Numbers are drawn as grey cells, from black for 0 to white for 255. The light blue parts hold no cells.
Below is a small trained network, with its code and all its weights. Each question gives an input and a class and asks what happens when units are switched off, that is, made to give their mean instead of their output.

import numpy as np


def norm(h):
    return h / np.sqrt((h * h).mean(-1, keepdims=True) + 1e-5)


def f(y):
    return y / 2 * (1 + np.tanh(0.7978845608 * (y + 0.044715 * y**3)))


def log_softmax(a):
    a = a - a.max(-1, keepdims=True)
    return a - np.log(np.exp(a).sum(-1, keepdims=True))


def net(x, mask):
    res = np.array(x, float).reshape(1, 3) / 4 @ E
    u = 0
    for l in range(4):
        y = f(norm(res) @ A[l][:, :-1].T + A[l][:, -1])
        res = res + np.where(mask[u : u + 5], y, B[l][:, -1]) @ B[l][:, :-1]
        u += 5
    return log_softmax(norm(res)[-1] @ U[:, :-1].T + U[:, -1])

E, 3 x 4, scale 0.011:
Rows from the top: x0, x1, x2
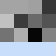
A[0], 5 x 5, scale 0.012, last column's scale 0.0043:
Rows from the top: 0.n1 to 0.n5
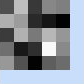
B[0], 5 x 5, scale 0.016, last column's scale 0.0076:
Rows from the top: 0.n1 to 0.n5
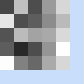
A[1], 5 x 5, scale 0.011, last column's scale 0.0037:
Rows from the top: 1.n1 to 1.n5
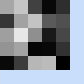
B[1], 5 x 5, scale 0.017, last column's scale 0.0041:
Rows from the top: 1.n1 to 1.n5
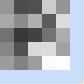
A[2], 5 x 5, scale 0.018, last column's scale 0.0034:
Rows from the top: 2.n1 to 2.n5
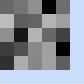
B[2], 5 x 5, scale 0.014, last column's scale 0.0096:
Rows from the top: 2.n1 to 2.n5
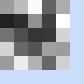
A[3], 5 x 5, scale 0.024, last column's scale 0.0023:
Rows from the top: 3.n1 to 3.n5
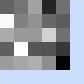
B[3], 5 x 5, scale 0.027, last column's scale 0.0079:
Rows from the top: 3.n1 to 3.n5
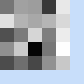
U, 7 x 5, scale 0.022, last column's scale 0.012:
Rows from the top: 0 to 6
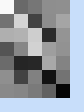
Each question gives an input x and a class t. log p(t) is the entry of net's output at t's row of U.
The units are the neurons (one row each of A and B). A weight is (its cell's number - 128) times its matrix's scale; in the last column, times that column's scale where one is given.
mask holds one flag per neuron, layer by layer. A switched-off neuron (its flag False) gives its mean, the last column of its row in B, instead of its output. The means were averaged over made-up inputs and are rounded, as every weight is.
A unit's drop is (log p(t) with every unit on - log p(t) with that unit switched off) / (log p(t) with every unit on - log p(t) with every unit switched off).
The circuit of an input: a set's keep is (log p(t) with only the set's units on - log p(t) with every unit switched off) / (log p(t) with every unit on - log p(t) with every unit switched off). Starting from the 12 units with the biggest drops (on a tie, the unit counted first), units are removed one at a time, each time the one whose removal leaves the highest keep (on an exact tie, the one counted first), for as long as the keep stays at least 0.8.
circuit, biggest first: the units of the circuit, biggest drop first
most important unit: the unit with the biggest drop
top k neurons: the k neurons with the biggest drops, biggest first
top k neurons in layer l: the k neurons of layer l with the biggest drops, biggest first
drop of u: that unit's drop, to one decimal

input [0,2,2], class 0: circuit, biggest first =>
0.n5
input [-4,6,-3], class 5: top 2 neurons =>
0.n3, 0.n1
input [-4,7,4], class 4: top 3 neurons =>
0.n4, 2.n2, 2.n5
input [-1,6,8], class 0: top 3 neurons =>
0.n5, 0.n2, 3.n2
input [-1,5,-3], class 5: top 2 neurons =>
2.n3, 1.n2
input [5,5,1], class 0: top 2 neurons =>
0.n2, 3.n2
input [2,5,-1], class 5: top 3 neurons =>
2.n2, 2.n5, 2.n1
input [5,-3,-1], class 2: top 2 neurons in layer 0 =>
0.n4, 0.n2
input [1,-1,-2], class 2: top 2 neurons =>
0.n4, 0.n3
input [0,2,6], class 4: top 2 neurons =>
2.n2, 2.n5
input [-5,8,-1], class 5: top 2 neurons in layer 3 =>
3.n4, 3.n5
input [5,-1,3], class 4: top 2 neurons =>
2.n2, 1.n1
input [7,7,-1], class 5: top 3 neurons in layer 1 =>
1.n1, 1.n2, 1.n4
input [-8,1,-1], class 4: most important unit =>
0.n4
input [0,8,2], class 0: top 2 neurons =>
0.n5, 3.n2
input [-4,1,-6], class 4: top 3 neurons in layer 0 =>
0.n3, 0.n1, 0.n5
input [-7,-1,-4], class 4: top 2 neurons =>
0.n4, 0.n1
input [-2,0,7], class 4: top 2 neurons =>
0.n5, 3.n4
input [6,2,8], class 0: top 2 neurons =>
0.n2, 0.n5
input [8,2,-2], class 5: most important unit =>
0.n1
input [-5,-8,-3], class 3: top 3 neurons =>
1.n5, 3.n3, 0.n1
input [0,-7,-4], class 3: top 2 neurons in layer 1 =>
1.n5, 1.n2
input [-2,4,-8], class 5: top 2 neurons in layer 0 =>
0.n3, 0.n4
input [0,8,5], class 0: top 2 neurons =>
0.n5, 3.n2
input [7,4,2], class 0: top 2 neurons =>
0.n2, 3.n2
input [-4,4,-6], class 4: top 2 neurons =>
0.n5, 0.n2
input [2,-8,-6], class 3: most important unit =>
0.n1
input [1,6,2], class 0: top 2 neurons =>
0.n5, 3.n2
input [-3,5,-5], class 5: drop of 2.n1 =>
-0.1
